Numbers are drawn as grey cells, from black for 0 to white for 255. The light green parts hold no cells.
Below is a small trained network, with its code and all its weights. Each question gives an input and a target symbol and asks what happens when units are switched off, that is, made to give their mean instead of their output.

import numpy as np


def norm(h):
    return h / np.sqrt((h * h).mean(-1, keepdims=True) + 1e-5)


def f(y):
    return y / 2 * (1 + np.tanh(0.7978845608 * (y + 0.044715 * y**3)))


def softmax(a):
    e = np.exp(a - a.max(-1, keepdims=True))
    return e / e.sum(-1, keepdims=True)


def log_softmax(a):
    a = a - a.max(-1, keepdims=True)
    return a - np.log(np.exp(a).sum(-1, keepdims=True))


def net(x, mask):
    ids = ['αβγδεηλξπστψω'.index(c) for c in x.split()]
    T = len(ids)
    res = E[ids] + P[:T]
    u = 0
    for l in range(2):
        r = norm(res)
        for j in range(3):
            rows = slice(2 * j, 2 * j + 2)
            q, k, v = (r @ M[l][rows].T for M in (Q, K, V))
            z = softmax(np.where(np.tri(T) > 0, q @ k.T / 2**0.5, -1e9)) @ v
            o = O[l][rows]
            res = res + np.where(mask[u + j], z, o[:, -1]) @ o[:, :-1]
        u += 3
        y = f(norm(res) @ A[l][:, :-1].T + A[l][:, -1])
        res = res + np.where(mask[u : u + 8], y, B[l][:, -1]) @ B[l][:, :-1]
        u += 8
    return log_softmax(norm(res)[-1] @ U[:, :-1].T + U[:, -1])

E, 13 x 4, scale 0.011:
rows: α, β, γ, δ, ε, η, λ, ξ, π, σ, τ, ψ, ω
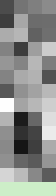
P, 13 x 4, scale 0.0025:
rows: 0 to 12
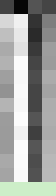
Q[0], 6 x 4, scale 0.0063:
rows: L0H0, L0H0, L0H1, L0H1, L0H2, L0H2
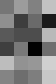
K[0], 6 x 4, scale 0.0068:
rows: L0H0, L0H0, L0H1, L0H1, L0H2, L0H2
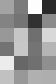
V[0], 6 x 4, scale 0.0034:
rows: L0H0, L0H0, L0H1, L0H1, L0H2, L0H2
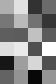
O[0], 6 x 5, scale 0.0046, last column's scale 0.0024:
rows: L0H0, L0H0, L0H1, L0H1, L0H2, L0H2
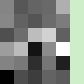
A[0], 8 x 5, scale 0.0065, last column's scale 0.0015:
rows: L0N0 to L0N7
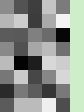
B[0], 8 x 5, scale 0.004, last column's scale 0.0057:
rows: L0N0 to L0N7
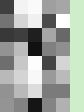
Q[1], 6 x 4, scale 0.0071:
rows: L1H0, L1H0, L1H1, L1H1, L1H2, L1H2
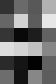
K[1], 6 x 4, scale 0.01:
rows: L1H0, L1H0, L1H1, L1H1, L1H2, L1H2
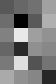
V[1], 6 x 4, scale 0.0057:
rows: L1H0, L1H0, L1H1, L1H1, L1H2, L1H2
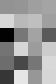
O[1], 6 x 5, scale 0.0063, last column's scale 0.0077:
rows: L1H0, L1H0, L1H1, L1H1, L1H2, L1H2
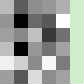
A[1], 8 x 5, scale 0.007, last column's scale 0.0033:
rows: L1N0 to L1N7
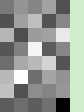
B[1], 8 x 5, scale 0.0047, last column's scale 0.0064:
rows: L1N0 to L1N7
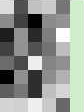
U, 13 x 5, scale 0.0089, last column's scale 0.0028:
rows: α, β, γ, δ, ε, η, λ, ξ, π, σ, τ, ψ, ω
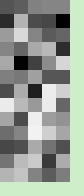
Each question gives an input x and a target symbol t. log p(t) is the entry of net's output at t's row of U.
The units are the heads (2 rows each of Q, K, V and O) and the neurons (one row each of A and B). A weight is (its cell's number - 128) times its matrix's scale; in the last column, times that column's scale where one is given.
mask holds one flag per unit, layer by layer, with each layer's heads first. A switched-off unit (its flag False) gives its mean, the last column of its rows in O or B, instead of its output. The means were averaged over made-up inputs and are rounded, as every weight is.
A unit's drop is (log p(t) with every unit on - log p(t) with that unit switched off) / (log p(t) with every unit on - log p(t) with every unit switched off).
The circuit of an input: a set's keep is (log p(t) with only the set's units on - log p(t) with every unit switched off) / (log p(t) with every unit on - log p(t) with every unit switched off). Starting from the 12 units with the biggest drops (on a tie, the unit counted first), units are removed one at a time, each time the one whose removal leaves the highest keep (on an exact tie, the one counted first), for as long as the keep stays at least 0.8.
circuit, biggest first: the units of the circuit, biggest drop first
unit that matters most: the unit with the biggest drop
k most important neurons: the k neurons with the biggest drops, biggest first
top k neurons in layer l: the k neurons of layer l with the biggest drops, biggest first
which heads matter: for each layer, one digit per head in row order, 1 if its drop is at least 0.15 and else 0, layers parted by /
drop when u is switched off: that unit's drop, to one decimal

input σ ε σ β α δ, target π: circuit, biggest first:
[L0N4, L1N5]
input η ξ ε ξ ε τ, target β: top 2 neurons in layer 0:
[L0N4, L0N0]
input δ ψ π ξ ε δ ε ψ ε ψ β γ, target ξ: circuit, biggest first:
[L1H2, L0N5]
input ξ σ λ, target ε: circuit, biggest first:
[L1H1, L0N4]
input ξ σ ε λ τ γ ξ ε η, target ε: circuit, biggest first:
[L1H1, L0N0]
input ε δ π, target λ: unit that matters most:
L0N1
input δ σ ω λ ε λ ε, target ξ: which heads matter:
010 / 001
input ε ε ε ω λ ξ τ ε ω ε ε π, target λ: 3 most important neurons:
[L0N1, L0N0, L0N5]
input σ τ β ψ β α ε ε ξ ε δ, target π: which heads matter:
001 / 011
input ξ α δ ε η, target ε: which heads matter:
000 / 010
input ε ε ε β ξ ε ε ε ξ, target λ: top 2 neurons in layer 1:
[L1N5, L1N2]
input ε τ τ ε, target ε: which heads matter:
101 / 000
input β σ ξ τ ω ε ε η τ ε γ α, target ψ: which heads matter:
010 / 010
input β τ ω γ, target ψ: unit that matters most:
L0N4
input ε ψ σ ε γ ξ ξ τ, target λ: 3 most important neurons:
[L0N1, L0N0, L0N4]
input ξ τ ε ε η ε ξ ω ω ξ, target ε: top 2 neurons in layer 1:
[L1N2, L1N6]
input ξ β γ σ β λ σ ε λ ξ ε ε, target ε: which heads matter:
000 / 000
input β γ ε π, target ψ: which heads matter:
010 / 010
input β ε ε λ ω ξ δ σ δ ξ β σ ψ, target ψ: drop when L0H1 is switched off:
0.1
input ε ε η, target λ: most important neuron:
[L0N1]
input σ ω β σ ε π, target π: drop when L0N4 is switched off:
0.7
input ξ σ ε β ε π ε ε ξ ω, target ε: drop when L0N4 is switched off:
0.4
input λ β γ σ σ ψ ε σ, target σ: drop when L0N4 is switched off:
0.2
